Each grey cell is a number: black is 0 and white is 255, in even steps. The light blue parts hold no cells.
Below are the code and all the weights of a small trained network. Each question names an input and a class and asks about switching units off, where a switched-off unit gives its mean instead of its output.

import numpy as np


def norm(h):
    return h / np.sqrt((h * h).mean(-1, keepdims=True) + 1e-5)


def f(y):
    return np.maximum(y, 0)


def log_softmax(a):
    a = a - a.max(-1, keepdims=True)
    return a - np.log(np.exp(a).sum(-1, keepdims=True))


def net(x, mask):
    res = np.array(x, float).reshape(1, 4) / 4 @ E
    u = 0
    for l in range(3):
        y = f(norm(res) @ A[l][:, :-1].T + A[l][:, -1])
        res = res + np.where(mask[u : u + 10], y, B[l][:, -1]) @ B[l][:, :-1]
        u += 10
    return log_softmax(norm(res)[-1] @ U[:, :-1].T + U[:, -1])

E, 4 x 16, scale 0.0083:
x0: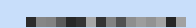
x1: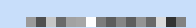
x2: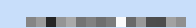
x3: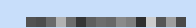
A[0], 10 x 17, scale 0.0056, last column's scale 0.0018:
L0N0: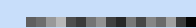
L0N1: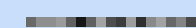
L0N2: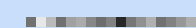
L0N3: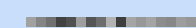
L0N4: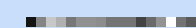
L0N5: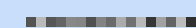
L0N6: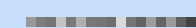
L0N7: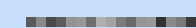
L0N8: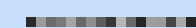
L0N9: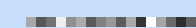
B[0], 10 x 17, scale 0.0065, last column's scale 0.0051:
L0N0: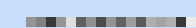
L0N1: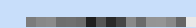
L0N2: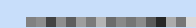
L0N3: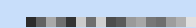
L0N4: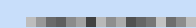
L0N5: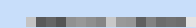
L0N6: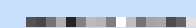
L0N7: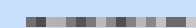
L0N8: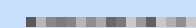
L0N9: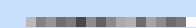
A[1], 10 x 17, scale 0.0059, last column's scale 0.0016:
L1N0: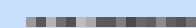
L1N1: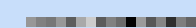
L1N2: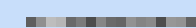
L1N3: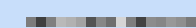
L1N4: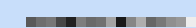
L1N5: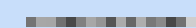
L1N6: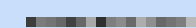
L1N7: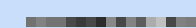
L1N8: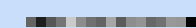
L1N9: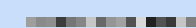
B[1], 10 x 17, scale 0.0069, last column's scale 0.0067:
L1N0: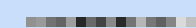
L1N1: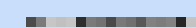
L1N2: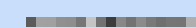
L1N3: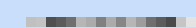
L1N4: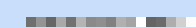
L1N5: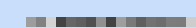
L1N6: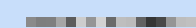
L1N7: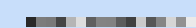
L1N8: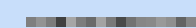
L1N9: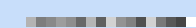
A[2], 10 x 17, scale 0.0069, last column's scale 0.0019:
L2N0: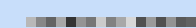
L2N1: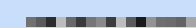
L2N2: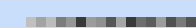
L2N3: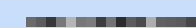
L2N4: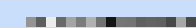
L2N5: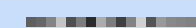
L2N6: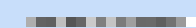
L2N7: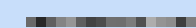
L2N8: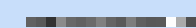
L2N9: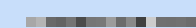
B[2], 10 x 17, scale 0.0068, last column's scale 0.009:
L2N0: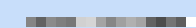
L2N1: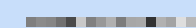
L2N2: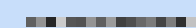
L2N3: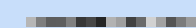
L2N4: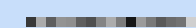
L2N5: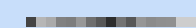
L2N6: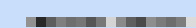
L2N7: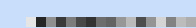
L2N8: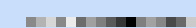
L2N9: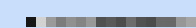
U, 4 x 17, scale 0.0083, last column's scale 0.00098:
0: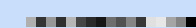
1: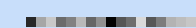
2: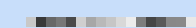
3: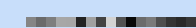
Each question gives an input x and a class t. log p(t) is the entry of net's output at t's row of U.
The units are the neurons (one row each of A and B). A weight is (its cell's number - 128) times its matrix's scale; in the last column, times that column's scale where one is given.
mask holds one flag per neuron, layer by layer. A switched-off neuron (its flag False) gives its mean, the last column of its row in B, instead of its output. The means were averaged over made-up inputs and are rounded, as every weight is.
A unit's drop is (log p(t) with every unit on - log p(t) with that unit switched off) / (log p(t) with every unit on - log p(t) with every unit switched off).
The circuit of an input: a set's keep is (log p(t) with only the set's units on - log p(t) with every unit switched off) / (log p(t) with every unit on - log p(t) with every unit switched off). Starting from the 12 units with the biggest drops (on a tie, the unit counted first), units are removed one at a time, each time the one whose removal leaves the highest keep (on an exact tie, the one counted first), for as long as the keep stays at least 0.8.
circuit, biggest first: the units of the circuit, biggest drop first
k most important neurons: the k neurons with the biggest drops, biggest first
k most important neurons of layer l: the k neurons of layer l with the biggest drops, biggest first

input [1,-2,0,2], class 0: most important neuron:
(L0N0)
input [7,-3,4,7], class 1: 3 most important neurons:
(L1N6, L1N9, L0N8)
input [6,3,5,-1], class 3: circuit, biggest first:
(L0N3, L1N4)
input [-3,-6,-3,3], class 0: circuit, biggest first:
(L0N0, L2N7)
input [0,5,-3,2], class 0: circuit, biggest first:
(L1N4, L1N3, L2N7)
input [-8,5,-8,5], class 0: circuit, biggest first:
(L1N4, L2N7)
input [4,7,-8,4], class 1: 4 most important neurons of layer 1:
(L1N7, L1N9, L1N4, L1N6)
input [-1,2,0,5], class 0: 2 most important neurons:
(L0N0, L0N1)
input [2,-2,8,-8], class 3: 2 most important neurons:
(L1N9, L1N4)
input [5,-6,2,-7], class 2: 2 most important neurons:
(L0N5, L1N9)
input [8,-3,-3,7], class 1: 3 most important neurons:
(L1N7, L1N9, L1N4)
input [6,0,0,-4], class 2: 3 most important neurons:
(L1N9, L0N5, L0N1)
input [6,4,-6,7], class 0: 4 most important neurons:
(L0N0, L2N7, L2N3, L0N9)
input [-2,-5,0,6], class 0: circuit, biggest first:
(L2N7)
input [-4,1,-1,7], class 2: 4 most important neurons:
(L0N6, L1N3, L2N0, L2N1)
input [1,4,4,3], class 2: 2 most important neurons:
(L1N7, L0N8)
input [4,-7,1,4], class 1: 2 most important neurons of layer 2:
(L2N5, L2N6)
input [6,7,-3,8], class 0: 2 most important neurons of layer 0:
(L0N0, L0N3)
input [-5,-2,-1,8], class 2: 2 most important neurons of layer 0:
(L0N6, L0N4)
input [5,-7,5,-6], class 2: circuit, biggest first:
(L0N5)
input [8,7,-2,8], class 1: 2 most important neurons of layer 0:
(L0N8, L0N5)
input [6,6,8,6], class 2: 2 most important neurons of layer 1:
(L1N6, L1N7)
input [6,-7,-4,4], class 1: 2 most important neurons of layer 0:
(L0N3, L0N5)
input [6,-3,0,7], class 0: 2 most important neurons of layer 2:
(L2N7, L2N3)
